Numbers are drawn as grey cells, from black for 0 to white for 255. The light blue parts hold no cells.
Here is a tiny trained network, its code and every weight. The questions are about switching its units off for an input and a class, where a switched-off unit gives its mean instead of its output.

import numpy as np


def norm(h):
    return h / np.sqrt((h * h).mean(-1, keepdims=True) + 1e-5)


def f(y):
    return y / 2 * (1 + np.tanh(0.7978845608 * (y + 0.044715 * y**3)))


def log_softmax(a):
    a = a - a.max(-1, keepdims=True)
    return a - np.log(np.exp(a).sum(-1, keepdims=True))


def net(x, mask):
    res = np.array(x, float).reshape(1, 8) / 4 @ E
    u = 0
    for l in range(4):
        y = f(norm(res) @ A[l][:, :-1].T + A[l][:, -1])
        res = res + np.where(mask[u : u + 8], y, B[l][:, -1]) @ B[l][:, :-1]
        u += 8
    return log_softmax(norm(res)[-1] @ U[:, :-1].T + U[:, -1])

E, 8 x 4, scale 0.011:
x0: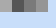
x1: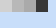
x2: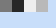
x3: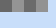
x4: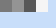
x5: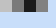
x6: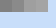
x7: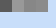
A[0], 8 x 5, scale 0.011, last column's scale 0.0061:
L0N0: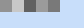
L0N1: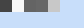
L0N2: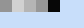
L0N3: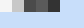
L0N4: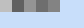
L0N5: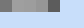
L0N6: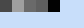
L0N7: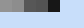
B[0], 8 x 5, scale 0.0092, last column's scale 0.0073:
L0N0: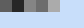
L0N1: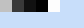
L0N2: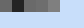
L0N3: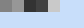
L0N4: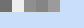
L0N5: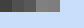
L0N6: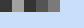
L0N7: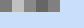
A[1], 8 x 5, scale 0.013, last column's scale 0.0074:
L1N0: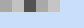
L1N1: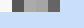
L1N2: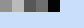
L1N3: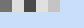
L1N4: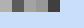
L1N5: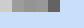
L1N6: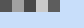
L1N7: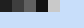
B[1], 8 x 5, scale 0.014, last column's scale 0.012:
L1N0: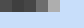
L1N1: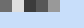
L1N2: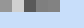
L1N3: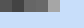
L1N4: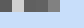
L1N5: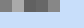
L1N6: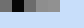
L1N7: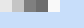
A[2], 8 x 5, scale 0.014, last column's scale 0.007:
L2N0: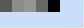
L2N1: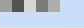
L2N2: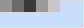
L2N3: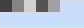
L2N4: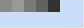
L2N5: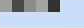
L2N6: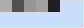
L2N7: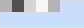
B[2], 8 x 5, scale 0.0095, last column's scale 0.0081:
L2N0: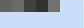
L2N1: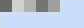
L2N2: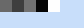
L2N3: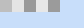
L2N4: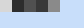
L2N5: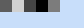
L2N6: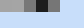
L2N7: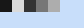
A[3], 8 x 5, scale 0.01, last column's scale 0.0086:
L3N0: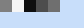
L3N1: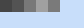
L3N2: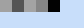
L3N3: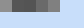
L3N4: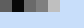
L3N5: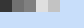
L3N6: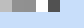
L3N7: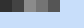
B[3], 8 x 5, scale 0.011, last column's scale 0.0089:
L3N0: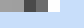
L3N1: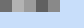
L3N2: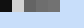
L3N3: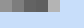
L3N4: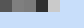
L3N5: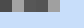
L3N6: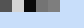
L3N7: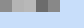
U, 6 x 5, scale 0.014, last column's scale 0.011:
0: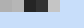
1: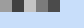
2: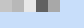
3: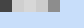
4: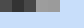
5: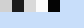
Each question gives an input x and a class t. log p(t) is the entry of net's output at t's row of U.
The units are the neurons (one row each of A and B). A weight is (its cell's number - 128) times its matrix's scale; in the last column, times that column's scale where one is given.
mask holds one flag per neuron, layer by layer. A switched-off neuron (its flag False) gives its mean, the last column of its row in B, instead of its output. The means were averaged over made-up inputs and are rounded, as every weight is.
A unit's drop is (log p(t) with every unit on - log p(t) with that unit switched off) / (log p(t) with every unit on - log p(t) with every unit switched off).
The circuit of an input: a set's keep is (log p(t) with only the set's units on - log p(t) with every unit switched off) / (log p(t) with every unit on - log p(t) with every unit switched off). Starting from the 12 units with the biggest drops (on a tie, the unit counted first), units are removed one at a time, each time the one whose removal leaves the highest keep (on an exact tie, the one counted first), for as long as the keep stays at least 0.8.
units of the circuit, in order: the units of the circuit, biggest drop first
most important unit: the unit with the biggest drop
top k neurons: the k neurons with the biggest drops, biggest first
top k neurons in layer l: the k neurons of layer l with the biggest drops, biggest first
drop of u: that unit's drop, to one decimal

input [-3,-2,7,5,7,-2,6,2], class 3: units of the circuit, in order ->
(L0N1)
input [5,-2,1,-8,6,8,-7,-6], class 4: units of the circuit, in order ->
(L1N7; L0N1)
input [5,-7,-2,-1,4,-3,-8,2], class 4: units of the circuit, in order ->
(L0N1; L1N6)
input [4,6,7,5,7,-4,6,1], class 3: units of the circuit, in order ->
(L0N1; L1N7)
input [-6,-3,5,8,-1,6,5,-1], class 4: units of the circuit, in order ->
(L0N1; L1N6)
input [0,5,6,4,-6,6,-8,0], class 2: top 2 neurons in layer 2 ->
(L2N7; L2N2)
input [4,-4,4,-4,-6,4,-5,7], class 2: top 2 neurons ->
(L1N0; L2N7)
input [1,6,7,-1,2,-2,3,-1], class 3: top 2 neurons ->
(L0N1; L1N7)
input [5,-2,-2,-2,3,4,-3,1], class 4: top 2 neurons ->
(L0N1; L1N7)
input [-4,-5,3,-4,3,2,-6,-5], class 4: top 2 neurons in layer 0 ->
(L0N1; L0N0)
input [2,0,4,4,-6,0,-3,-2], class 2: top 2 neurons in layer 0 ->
(L0N1; L0N4)
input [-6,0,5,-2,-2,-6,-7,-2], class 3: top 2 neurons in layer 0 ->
(L0N1; L0N3)
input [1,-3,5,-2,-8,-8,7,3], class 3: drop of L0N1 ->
0.2
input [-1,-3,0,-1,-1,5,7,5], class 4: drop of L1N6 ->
0.1
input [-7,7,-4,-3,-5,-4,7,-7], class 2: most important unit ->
L1N1
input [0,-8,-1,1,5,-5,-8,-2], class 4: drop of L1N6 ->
0.3
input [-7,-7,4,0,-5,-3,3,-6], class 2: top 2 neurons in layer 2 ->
(L2N1; L2N6)
